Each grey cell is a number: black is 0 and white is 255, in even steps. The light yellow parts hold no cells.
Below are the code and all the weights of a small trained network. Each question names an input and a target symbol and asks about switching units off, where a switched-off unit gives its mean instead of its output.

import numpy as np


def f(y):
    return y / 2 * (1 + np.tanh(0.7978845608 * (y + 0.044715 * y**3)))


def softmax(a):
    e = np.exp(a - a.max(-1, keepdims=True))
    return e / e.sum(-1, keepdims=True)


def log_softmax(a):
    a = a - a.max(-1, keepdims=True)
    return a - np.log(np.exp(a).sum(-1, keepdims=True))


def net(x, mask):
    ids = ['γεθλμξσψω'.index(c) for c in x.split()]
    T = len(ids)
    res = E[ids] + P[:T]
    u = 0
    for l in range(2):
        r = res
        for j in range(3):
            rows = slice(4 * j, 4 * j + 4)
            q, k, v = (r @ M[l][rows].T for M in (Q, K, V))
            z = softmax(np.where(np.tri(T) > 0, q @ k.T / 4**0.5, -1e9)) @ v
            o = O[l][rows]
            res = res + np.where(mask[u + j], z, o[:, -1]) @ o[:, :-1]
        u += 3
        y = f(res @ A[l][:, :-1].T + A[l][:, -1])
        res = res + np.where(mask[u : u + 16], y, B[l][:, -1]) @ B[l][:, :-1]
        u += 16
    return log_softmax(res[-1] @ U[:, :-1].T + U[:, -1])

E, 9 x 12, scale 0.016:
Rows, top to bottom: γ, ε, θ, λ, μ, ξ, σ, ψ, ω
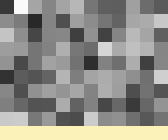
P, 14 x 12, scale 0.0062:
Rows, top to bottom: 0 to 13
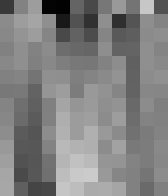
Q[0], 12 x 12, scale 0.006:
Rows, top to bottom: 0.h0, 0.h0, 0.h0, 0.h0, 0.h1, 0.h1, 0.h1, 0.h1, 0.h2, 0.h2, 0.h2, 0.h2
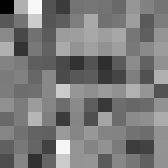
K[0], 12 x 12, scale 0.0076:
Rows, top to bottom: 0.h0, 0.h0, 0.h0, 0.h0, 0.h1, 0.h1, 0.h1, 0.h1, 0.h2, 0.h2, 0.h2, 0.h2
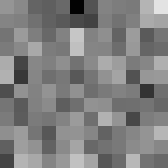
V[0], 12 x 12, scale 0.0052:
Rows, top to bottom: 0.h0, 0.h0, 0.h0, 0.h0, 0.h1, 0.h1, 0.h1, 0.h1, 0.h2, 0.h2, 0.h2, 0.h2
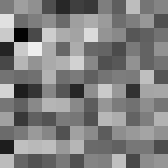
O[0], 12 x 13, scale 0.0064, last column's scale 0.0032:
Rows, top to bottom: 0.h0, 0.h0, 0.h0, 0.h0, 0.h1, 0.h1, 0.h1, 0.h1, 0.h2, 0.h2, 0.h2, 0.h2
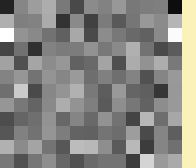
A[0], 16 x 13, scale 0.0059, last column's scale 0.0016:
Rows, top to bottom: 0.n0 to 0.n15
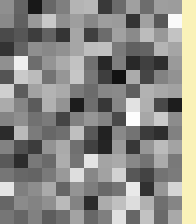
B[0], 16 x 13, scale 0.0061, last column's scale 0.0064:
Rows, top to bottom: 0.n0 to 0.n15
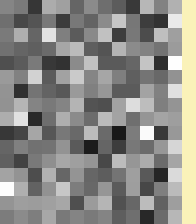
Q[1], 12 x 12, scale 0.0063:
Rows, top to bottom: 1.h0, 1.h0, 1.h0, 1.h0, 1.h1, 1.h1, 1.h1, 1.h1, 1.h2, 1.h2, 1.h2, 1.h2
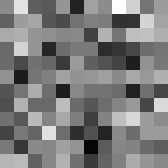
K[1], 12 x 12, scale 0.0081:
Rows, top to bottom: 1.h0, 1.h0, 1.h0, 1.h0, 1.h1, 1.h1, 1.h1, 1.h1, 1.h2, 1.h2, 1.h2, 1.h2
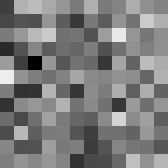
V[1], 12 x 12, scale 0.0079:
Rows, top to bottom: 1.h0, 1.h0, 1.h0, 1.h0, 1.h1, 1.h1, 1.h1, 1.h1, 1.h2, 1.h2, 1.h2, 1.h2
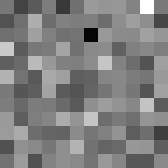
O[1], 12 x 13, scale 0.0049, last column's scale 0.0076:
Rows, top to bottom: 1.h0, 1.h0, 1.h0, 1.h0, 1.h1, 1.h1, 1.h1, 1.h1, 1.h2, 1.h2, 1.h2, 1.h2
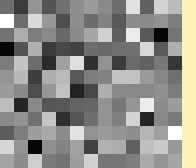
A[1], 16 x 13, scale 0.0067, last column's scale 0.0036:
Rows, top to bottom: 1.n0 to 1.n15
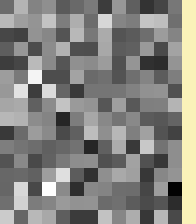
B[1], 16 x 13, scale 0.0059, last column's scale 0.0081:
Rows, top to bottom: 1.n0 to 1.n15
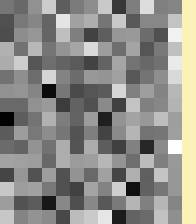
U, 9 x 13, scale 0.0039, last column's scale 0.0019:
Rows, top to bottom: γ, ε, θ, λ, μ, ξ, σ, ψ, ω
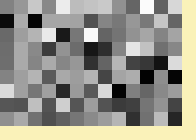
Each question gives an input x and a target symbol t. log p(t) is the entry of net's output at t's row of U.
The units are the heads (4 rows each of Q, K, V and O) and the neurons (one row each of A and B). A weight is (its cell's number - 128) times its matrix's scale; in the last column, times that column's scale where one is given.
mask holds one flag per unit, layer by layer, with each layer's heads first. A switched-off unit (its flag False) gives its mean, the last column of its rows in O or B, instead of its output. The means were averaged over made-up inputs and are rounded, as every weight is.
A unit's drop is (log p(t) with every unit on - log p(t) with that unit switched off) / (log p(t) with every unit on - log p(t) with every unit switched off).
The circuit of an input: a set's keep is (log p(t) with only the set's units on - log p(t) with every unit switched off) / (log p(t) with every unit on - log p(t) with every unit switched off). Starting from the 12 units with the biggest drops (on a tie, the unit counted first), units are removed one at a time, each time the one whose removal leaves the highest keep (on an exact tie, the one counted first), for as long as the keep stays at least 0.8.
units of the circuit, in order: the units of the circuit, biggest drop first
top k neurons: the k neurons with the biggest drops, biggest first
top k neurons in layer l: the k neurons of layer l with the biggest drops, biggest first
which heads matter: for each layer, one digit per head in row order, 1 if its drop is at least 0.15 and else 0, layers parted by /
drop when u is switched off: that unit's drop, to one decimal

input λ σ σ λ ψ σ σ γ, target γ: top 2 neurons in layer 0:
(0.n5, 0.n9)
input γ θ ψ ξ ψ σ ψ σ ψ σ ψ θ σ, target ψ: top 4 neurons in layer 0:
(0.n13, 0.n5, 0.n12, 0.n11)
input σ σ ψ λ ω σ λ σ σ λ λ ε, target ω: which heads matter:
000 / 010
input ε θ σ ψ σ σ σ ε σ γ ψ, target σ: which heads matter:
011 / 001
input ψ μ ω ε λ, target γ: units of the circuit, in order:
(0.n14, 1.n1, 1.n4)
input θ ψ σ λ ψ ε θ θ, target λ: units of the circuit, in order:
(0.n7, 1.n6, 0.h2)
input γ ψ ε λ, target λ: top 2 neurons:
(0.n14, 0.n9)
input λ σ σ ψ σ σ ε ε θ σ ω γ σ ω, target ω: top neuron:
(1.n6)
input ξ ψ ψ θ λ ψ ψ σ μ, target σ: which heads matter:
000 / 000
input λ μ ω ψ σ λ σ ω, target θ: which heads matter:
010 / 001
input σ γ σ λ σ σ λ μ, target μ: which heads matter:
001 / 110
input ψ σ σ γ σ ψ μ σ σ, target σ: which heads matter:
110 / 011
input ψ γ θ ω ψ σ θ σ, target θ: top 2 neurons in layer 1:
(1.n15, 1.n9)
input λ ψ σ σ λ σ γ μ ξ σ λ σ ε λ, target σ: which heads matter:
110 / 001
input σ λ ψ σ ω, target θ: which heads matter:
010 / 000
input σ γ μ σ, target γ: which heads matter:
110 / 100
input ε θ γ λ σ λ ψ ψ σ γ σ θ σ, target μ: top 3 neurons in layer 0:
(0.n5, 0.n4, 0.n13)
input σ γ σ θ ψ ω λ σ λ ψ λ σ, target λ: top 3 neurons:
(0.n8, 0.n9, 0.n4)
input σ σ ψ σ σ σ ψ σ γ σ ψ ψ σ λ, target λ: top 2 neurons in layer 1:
(1.n4, 1.n2)
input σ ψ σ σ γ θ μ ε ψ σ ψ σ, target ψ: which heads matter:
011 / 100
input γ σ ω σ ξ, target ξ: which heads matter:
101 / 011
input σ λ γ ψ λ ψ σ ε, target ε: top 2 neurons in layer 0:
(0.n2, 0.n0)
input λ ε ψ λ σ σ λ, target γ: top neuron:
(1.n1)
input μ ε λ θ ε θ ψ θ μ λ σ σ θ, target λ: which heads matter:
000 / 010
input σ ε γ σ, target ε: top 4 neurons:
(0.n8, 1.n12, 0.n9, 0.n4)
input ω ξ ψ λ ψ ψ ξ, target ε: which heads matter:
000 / 000
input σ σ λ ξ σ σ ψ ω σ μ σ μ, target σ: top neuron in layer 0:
(0.n13)
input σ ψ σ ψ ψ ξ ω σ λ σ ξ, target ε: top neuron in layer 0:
(0.n4)
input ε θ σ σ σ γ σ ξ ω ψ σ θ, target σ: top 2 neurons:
(1.n7, 0.n13)
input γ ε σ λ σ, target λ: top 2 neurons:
(0.n8, 0.n14)
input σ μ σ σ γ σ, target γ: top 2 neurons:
(0.n1, 0.n12)
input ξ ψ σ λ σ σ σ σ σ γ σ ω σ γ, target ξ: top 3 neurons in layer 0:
(0.n5, 0.n1, 0.n9)
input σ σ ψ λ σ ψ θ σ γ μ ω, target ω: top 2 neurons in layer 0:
(0.n9, 0.n5)
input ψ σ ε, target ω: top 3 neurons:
(1.n13, 0.n2, 1.n6)
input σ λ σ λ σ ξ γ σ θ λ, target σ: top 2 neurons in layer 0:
(0.n13, 0.n6)
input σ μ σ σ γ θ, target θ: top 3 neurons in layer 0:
(0.n9, 0.n5, 0.n4)
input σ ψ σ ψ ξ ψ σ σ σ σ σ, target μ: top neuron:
(0.n1)
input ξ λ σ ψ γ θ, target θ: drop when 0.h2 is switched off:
0.2
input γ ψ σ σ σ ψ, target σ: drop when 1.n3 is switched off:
0.0
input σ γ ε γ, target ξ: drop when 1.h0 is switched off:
0.1
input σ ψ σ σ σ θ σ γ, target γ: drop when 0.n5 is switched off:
0.3
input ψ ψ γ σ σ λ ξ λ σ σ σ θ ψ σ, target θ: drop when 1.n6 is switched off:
0.1
